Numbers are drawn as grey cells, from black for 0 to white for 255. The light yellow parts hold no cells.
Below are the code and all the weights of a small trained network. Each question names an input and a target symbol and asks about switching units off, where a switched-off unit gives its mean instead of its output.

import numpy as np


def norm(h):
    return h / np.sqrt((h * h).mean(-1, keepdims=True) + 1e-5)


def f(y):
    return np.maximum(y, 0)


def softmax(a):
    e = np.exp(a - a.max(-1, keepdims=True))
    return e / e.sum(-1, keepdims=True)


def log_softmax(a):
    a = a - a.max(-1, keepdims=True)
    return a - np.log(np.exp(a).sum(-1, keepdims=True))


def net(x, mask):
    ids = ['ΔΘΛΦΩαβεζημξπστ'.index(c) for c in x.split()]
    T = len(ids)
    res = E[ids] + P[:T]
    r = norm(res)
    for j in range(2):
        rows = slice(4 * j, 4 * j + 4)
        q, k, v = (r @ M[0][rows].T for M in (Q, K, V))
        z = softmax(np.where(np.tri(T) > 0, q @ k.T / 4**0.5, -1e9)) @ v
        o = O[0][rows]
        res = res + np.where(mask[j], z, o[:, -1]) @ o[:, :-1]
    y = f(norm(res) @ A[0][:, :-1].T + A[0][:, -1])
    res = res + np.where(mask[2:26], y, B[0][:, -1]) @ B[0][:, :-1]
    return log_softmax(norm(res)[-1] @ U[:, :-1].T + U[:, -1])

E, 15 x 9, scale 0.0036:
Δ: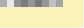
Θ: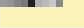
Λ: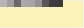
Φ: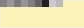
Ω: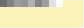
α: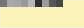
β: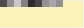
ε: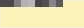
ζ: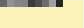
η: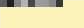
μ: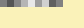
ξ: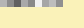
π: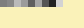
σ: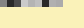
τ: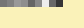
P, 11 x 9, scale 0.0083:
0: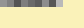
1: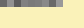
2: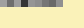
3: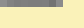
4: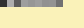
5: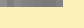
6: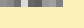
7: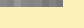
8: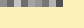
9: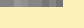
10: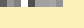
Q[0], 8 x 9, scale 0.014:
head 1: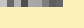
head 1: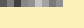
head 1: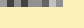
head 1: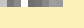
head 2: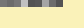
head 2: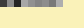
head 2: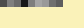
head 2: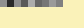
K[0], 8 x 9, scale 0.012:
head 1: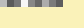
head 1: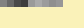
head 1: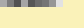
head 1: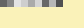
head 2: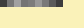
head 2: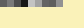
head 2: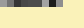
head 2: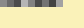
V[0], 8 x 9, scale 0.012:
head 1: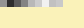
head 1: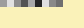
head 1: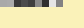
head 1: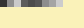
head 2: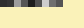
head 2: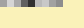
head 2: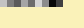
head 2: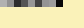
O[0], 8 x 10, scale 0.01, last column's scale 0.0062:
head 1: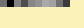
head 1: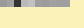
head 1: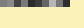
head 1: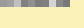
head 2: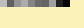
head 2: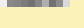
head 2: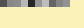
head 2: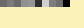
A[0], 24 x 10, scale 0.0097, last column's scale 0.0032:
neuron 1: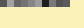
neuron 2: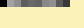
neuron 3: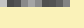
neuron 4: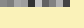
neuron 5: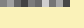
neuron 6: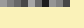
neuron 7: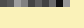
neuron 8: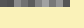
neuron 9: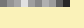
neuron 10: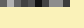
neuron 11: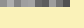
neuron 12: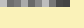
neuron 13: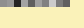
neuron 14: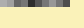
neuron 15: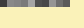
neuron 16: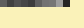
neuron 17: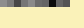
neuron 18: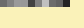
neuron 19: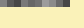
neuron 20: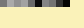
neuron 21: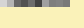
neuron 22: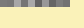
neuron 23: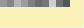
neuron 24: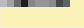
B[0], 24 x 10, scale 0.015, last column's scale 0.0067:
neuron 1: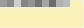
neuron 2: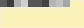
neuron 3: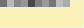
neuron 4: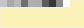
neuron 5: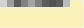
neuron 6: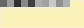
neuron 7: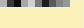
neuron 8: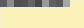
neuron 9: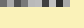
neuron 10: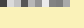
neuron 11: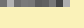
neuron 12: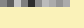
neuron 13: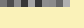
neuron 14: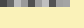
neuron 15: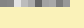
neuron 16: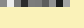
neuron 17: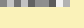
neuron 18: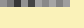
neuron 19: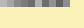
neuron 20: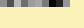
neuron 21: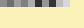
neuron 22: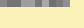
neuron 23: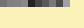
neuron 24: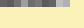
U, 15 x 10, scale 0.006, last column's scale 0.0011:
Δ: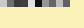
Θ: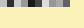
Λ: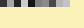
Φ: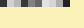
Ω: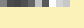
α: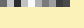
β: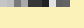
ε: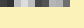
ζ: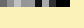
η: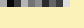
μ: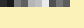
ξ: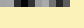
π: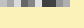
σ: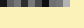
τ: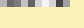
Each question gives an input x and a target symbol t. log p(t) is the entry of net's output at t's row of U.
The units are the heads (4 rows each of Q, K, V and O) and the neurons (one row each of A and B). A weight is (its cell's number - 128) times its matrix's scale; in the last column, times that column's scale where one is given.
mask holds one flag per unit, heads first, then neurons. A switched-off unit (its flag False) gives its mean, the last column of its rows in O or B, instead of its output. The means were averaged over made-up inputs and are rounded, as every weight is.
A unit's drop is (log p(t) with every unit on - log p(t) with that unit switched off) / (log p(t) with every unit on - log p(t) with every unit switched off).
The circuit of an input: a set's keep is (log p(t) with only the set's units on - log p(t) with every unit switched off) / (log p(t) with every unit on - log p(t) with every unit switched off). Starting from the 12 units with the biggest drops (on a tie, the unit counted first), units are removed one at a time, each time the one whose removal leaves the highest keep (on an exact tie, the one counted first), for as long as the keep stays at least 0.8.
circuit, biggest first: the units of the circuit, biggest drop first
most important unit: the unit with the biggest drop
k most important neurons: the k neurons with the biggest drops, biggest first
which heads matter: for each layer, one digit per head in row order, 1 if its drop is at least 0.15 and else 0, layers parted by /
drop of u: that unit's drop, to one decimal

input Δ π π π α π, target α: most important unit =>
head 1
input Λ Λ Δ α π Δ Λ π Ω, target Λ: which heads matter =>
01
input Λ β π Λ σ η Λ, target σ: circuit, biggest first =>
[head 1; head 2]
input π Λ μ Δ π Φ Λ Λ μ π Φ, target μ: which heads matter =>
10
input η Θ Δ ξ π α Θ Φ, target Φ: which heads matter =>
11
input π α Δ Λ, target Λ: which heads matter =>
10
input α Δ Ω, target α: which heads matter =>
10
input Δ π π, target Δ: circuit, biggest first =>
[head 1; neuron 13]
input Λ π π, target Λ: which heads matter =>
01
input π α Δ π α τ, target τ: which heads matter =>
11
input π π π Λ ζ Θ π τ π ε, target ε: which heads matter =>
01
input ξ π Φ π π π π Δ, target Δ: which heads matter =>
01
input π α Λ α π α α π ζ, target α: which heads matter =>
10
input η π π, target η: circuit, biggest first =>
[head 2; neuron 7]
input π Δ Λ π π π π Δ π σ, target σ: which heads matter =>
11
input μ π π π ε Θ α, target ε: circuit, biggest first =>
[head 2; neuron 2]
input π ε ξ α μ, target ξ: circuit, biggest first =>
[head 1; neuron 16]
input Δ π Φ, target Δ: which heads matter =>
10
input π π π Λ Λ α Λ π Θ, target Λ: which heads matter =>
01
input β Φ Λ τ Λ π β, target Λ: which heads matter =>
01
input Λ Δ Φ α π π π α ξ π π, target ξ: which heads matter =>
10
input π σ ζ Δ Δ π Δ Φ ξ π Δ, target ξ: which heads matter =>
10
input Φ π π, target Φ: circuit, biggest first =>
[head 1; neuron 10]
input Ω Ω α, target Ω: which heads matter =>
11
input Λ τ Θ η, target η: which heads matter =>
01
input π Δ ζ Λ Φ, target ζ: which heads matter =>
01
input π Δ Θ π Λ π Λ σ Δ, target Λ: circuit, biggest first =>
[head 2; head 1]
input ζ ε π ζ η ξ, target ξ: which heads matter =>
10
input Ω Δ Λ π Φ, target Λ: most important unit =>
head 2
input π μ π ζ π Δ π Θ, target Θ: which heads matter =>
01
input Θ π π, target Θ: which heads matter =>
11
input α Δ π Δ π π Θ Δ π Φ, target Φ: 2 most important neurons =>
[neuron 10; neuron 6]
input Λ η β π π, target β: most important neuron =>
[neuron 23]
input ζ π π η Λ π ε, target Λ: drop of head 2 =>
0.3
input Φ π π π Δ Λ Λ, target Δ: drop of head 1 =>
0.2
